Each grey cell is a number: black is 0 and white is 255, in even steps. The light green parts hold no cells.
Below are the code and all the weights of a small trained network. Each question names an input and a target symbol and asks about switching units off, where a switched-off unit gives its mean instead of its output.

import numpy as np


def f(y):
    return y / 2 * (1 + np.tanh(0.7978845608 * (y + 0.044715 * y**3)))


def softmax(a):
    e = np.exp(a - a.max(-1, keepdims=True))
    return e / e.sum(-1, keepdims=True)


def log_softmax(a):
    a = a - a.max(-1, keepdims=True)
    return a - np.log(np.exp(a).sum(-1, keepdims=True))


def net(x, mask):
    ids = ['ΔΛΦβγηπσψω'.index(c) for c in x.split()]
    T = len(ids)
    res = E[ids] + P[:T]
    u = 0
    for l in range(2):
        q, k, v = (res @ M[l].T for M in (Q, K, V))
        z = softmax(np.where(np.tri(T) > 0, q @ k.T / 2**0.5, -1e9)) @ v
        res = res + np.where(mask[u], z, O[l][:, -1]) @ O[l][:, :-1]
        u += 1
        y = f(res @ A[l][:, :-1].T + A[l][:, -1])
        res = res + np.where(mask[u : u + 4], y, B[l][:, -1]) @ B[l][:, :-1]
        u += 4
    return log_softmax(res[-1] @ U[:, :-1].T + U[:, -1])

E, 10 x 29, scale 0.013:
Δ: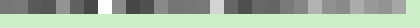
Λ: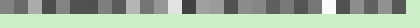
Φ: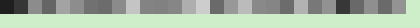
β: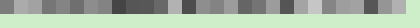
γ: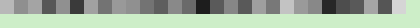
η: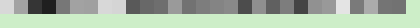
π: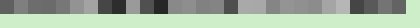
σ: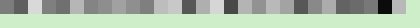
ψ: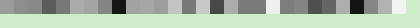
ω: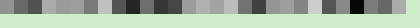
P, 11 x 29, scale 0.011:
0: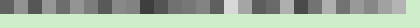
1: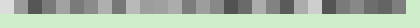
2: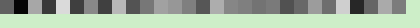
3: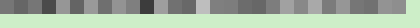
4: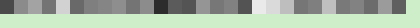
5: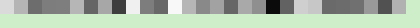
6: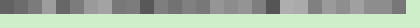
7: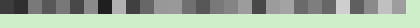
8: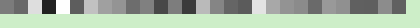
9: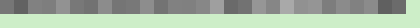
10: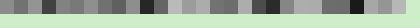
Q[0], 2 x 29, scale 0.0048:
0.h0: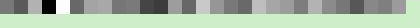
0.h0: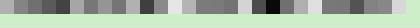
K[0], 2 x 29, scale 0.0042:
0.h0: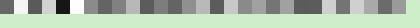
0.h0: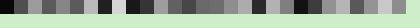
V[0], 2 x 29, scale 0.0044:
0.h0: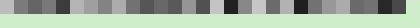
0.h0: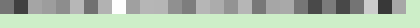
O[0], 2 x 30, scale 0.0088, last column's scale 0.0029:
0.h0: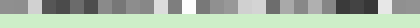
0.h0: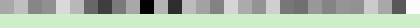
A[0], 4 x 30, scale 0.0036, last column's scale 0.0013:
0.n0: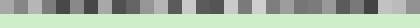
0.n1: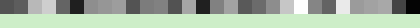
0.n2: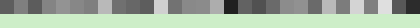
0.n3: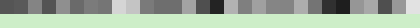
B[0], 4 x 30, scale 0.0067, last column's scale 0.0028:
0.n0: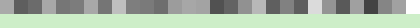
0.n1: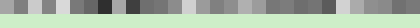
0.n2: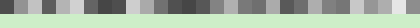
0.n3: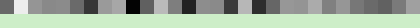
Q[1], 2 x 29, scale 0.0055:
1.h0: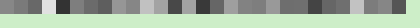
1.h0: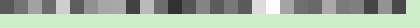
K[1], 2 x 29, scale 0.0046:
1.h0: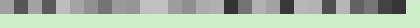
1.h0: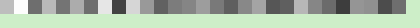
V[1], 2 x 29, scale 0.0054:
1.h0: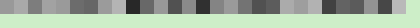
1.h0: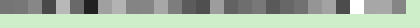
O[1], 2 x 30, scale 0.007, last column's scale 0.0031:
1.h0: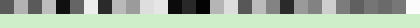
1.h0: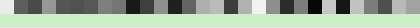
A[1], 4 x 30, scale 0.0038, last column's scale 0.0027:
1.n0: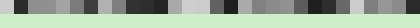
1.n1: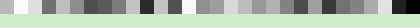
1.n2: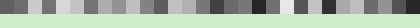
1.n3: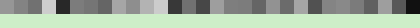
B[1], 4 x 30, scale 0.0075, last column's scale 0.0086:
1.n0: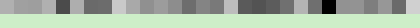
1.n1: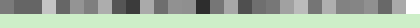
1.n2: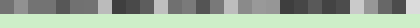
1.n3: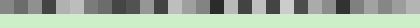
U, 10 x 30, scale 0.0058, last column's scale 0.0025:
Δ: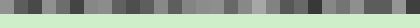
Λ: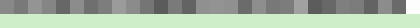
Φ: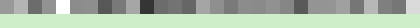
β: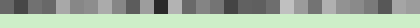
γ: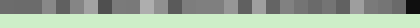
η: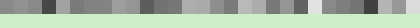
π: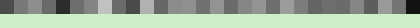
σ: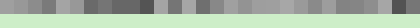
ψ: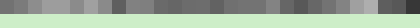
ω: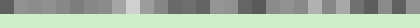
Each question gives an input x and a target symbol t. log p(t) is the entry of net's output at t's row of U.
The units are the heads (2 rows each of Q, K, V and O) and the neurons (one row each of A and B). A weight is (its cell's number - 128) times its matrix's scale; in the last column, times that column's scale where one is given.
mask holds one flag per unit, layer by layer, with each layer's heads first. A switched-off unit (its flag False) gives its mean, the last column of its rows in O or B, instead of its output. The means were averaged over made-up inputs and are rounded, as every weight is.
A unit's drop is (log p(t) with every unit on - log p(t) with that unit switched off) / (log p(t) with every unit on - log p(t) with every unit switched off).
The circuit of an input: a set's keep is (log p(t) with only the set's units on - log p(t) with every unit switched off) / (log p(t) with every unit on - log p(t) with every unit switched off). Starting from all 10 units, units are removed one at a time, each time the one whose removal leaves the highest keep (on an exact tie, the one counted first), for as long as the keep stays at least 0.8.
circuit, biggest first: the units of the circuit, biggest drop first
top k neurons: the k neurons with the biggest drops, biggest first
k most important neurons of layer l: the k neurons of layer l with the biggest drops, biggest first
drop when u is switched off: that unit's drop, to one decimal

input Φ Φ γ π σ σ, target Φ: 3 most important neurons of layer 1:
1.n1; 1.n2; 1.n0
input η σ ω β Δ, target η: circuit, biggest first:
0.n0; 0.h0
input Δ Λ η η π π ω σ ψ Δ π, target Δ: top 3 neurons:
0.n2; 1.n1; 1.n3
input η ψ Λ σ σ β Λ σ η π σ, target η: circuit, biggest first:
0.h0
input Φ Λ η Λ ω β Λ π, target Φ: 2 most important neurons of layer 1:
1.n1; 1.n2
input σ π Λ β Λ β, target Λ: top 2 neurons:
1.n0; 0.n2
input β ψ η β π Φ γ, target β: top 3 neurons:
1.n2; 1.n0; 0.n3
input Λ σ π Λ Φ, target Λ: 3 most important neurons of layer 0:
0.n3; 0.n2; 0.n0
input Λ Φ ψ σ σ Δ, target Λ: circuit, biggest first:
1.n0; 1.h0
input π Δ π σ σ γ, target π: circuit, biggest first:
1.n2; 1.h0; 0.h0
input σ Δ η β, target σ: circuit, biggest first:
0.h0; 1.n1
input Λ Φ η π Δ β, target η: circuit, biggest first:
0.h0; 1.n1
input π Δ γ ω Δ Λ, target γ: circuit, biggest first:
1.h0; 0.n3
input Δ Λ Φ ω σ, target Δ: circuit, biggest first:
1.h0
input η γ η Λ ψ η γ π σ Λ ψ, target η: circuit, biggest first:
0.h0; 1.n1; 0.n0
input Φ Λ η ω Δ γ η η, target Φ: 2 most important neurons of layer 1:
1.n1; 1.n2
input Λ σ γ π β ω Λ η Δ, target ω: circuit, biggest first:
1.h0; 1.n3
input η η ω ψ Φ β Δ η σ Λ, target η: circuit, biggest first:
1.n1; 0.h0; 1.n2
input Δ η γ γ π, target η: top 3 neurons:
1.n1; 1.n2; 0.n0
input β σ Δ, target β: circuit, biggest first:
0.h0
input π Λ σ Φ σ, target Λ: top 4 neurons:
1.n0; 1.n1; 0.n3; 0.n2
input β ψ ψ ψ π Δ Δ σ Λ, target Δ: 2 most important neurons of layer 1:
1.n3; 1.n1
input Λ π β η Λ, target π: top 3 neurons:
1.n2; 0.n3; 0.n1
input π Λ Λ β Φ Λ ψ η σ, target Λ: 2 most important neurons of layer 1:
1.n0; 1.n1
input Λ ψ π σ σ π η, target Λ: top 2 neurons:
1.n0; 1.n3
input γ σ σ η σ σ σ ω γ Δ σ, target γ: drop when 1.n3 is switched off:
0.3
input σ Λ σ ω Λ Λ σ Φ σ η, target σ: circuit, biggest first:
0.h0
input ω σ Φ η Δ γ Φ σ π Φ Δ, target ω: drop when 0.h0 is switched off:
-0.2
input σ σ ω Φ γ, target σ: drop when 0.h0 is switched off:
1.2
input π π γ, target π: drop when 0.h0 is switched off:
0.5
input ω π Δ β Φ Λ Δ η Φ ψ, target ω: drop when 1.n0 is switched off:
-0.1
